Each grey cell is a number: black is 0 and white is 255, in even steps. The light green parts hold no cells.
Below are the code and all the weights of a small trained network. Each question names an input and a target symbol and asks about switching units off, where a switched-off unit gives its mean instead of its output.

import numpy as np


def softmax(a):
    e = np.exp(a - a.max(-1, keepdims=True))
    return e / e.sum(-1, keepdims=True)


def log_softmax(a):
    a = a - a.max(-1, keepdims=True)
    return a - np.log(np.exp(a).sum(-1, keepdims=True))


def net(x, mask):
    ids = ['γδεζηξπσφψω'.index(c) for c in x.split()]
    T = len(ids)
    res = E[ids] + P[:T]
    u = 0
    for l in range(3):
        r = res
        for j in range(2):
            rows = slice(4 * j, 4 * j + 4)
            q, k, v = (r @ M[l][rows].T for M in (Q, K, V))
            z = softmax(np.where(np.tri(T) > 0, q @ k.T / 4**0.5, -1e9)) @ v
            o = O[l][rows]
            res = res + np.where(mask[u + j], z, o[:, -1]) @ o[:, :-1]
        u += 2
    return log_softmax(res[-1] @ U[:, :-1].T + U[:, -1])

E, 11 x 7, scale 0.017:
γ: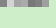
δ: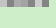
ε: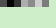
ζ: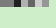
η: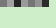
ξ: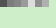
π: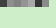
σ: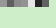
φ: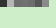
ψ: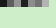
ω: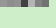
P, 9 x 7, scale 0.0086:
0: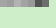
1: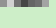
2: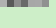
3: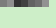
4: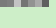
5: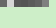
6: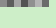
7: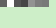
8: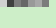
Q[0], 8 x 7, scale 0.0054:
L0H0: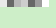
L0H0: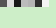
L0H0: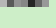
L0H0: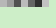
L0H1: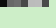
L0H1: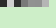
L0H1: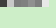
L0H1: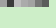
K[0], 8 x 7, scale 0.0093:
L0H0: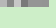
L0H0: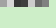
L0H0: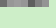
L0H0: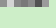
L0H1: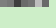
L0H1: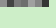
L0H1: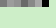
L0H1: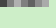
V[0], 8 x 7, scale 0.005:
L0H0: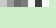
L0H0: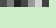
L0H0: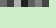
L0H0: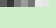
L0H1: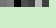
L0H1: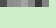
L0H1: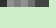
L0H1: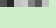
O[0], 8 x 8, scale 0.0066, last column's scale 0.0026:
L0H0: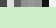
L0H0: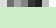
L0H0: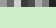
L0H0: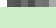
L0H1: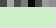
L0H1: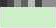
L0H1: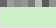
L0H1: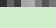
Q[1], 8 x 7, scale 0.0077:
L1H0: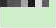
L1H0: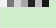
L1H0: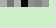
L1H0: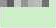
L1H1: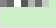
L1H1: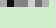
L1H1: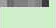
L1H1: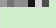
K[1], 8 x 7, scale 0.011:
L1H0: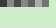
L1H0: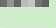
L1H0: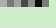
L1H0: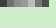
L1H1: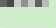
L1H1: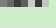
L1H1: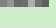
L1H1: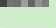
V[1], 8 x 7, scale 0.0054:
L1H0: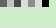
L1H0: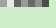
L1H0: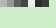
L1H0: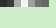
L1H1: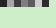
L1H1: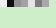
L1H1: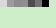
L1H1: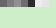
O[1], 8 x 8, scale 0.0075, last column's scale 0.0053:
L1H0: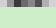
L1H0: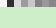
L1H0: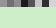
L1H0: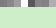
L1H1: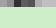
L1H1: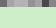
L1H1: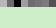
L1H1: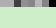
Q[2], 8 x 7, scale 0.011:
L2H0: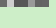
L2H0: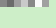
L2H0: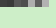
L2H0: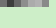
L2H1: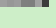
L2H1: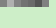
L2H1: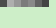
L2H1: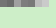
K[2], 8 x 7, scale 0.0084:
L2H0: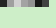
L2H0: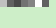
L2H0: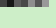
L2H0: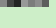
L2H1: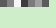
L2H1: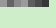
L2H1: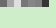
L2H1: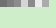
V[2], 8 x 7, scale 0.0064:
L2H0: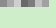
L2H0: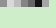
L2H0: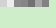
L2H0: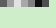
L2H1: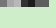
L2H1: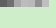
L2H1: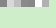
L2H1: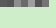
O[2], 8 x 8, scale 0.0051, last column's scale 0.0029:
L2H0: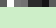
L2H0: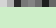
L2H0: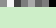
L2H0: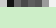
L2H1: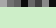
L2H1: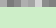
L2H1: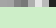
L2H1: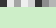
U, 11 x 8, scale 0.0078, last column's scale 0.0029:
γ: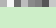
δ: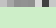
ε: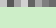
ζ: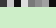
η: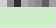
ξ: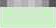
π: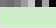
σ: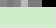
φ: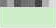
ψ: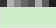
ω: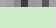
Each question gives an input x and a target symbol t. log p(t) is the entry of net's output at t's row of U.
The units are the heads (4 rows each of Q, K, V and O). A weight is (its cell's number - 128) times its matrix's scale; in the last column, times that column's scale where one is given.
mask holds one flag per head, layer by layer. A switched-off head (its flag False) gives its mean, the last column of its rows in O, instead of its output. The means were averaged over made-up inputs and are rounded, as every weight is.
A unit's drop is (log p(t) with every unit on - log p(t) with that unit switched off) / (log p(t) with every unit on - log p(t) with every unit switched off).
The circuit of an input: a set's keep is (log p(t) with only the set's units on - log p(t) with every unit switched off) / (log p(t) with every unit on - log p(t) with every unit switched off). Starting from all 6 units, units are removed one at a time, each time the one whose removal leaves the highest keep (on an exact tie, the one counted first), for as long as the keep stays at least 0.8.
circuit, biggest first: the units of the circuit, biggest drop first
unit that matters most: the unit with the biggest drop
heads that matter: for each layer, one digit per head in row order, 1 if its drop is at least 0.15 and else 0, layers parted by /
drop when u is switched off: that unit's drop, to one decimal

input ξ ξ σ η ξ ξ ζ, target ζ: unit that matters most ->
L2H0
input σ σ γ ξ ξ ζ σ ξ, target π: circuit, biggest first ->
L1H1; L2H0; L2H1
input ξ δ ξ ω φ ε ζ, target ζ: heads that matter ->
00 / 01 / 10
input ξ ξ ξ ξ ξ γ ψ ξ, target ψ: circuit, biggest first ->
L1H0; L2H0
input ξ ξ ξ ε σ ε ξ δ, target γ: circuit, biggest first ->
L2H0; L1H1
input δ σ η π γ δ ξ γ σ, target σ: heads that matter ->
01 / 11 / 00
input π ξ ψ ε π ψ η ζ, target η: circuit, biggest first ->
L1H1; L2H0
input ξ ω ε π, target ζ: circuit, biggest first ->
L0H0; L1H0
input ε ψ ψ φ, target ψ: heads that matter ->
10 / 10 / 00
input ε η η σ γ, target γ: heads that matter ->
00 / 01 / 10
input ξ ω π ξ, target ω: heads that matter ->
01 / 10 / 00
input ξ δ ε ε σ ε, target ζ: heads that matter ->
01 / 11 / 10
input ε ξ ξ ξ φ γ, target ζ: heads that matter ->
11 / 11 / 00
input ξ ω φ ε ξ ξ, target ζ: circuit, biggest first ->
L0H0; L1H0; L0H1
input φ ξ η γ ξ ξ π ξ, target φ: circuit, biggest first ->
L0H1; L1H1; L2H1
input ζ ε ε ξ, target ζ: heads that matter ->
01 / 11 / 00
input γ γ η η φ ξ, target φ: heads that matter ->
01 / 01 / 01
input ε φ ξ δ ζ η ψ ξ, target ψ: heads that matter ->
10 / 10 / 10
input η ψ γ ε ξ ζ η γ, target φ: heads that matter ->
01 / 11 / 01
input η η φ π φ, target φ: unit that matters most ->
L0H1
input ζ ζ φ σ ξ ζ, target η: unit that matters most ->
L1H1
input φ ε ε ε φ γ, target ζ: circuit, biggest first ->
L1H0; L0H0
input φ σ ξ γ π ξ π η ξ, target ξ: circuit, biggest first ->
L1H1; L2H0
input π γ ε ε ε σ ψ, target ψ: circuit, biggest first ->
L1H0; L0H0
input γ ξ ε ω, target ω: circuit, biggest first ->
L1H0; L0H0
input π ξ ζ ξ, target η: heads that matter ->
10 / 11 / 11
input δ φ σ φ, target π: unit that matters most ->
L1H1
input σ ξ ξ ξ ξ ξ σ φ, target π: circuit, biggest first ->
L1H1; L2H0; L0H1
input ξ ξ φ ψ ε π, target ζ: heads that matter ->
11 / 11 / 00
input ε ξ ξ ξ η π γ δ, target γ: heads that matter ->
00 / 00 / 10
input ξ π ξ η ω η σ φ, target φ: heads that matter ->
01 / 01 / 00
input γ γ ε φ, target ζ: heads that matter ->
10 / 10 / 00
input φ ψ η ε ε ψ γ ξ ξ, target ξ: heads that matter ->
00 / 11 / 10
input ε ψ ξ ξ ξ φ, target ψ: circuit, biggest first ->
L1H0
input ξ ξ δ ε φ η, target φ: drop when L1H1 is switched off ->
0.2
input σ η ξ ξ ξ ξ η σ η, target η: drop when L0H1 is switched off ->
0.0
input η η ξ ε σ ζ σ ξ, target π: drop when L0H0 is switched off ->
0.4
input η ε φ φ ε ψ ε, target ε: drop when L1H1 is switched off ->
-0.1
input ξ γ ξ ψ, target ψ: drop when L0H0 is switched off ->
0.2
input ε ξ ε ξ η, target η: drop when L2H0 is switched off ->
0.1
